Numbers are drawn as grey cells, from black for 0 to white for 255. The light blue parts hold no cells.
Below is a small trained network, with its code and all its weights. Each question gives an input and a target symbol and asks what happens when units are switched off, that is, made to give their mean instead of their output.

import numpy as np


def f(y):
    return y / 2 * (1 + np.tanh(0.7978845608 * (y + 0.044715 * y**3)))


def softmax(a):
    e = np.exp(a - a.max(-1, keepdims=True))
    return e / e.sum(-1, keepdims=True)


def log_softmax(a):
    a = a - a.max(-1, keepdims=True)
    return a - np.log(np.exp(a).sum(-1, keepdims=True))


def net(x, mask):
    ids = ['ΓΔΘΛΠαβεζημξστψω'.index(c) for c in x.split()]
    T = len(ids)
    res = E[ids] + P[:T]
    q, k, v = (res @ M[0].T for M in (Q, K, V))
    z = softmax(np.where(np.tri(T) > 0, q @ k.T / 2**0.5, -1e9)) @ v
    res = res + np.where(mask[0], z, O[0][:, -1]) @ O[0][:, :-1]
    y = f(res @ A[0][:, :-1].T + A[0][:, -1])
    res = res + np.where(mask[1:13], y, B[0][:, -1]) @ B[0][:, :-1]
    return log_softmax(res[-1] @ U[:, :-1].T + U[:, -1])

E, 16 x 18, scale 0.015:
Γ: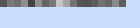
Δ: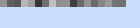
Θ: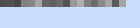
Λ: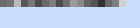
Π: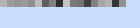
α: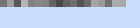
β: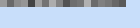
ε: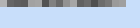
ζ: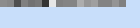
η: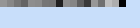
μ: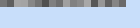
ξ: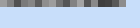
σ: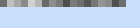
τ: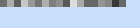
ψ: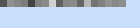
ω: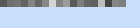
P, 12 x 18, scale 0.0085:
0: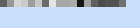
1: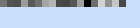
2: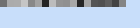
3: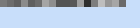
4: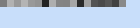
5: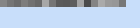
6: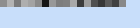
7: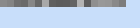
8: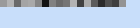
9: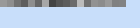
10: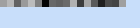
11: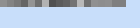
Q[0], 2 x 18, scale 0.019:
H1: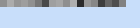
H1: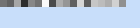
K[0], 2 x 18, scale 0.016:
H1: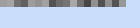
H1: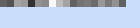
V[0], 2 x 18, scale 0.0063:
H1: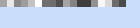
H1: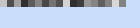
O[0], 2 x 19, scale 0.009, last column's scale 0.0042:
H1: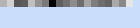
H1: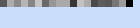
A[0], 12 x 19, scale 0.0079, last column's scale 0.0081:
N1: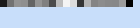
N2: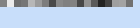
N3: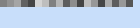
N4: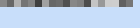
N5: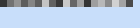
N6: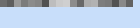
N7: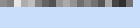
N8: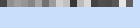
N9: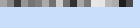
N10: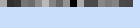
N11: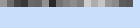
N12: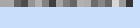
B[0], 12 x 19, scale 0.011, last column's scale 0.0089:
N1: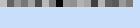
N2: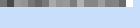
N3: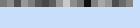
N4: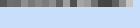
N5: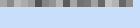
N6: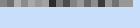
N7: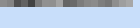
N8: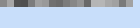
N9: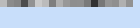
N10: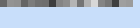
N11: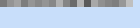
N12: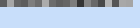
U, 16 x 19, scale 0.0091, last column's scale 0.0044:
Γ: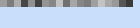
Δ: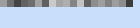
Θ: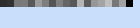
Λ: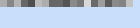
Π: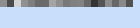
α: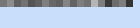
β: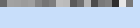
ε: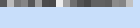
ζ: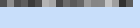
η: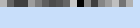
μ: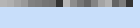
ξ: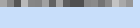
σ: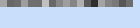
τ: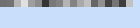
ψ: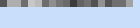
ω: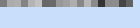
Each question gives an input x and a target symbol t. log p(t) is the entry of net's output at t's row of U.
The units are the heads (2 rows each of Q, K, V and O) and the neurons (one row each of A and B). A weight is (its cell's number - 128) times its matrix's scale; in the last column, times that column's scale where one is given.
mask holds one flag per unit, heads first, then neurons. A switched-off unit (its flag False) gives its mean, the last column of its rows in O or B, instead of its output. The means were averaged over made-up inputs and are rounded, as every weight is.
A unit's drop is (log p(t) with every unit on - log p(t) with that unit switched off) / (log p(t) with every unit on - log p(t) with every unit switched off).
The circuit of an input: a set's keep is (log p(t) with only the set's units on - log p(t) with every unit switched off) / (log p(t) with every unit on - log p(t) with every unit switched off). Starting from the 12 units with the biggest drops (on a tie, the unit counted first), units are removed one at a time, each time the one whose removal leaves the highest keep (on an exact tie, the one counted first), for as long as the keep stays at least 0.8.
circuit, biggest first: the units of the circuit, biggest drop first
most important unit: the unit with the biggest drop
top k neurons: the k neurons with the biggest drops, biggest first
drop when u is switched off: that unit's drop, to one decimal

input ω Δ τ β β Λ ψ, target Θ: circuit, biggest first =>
(H1, N6, N8)
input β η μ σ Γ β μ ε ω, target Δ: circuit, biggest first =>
(N8, H1)
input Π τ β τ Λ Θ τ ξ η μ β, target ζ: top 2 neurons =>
(N12, N2)
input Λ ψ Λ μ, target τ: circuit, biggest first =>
(N12, H1)
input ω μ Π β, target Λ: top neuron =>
(N2)
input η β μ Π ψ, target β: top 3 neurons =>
(N12, N2, N11)
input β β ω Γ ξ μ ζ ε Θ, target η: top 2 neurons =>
(N2, N4)
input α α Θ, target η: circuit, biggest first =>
(N2, H1)
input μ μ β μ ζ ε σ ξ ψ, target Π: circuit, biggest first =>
(H1, N6)
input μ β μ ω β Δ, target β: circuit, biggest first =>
(N10, N9, H1)
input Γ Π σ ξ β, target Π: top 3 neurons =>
(N6, N8, N10)
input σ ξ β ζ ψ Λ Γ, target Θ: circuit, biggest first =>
(H1, N8, N6)
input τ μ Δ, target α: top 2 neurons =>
(N4, N11)
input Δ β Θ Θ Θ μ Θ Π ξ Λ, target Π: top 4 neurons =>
(N8, N5, N10, N7)
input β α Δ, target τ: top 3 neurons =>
(N2, N12, N8)
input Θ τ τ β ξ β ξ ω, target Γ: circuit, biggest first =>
(N5)
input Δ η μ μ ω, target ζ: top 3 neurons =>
(N12, N2, N8)
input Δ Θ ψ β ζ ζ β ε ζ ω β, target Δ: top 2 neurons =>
(N8, N2)
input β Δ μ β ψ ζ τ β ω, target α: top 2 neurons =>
(N4, N11)
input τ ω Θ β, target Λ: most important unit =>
N9
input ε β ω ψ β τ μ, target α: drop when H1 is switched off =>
0.9
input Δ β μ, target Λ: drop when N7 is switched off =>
0.2
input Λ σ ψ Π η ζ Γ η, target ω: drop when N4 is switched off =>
0.2
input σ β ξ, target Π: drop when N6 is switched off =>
0.1
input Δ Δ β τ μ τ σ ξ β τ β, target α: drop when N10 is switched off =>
0.0
